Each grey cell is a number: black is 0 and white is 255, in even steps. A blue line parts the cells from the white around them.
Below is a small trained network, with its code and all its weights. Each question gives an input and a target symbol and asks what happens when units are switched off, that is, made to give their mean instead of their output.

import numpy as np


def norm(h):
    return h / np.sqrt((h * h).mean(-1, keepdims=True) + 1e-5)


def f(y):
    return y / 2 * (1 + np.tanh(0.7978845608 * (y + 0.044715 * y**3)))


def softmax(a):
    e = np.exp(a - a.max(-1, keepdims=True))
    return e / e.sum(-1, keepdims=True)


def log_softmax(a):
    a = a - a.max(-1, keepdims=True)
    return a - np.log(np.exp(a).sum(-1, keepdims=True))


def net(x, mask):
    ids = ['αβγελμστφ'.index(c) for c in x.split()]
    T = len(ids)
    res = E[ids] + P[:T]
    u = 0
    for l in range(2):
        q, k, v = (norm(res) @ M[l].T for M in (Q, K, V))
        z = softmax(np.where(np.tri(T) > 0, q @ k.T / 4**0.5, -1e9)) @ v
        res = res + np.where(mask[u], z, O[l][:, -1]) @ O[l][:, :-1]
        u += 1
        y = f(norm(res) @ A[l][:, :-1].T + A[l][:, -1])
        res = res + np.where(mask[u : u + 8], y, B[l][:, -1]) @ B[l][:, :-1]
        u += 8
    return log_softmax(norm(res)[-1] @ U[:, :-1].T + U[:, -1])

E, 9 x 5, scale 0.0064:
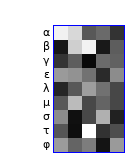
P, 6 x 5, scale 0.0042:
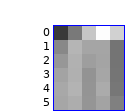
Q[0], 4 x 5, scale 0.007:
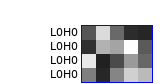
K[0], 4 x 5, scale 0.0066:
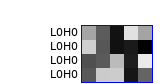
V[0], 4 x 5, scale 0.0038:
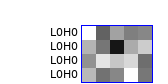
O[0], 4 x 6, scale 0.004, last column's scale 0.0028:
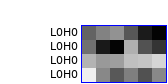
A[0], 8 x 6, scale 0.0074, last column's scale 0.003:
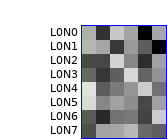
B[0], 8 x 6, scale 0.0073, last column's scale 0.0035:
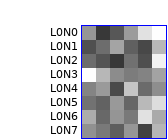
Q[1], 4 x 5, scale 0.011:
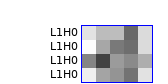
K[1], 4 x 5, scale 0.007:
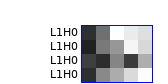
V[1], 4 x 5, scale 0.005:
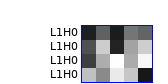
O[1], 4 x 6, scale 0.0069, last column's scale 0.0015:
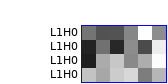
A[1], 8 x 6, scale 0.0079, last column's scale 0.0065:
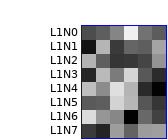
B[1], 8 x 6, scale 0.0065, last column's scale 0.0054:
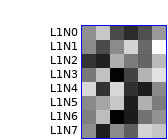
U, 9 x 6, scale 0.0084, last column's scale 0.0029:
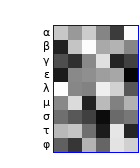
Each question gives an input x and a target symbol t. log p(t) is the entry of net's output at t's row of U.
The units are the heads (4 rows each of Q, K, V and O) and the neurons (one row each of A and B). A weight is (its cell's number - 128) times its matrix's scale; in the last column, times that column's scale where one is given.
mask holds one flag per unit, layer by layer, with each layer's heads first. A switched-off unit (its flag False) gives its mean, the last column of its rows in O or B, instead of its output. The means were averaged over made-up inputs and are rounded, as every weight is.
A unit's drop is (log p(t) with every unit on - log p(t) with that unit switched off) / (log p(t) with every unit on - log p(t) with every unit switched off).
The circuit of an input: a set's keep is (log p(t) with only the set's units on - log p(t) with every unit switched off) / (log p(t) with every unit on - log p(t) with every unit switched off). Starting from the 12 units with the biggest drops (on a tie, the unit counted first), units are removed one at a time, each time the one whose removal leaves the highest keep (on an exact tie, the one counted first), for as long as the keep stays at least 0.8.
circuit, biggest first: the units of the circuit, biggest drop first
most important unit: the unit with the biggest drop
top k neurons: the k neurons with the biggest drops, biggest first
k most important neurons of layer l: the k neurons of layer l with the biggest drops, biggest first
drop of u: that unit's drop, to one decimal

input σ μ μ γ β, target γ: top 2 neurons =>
(L0N3; L0N5)
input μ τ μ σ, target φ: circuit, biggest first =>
(L0H0; L0N5)
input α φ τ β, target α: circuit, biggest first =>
(L1H0; L0H0)
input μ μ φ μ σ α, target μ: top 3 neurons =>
(L0N2; L0N0; L1N3)
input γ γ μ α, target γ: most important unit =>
L0N2
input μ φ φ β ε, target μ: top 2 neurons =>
(L0N2; L0N4)
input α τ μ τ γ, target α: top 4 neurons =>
(L0N5; L0N2; L0N3; L1N4)
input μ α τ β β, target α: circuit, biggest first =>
(L1H0; L0N0; L0N6)
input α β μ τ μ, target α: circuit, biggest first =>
(L1H0; L0H0; L1N4)
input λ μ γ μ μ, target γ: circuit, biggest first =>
(L0N0; L1N1)
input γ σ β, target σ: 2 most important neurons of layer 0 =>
(L0N2; L0N3)
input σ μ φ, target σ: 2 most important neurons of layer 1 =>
(L1N6; L1N2)
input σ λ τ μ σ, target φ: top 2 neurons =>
(L0N0; L0N5)
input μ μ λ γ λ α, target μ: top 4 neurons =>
(L0N2; L1N3; L0N0; L1N1)
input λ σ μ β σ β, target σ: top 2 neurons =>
(L1N6; L0N1)
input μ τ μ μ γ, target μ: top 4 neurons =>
(L0N2; L0N3; L0N0; L1N3)
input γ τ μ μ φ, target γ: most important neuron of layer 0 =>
(L0N4)
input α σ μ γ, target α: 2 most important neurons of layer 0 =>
(L0N3; L0N2)
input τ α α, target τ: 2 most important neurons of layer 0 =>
(L0N2; L0N5)
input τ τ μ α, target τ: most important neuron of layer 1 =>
(L1N6)
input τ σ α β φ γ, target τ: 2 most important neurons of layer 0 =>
(L0N3; L0N6)
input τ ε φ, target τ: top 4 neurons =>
(L0N2; L1N6; L0N0; L1N2)
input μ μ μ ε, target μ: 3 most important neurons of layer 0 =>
(L0N2; L0N4; L0N0)
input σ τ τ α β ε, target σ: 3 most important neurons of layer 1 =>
(L1N6; L1N2; L1N3)
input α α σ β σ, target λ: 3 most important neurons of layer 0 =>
(L0N0; L0N3; L0N1)
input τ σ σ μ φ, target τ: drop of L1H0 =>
0.2
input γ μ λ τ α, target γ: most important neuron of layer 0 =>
(L0N6)
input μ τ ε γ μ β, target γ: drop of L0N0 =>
0.2
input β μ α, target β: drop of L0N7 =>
0.0
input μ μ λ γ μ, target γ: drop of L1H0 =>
0.3
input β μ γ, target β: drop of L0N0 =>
0.1
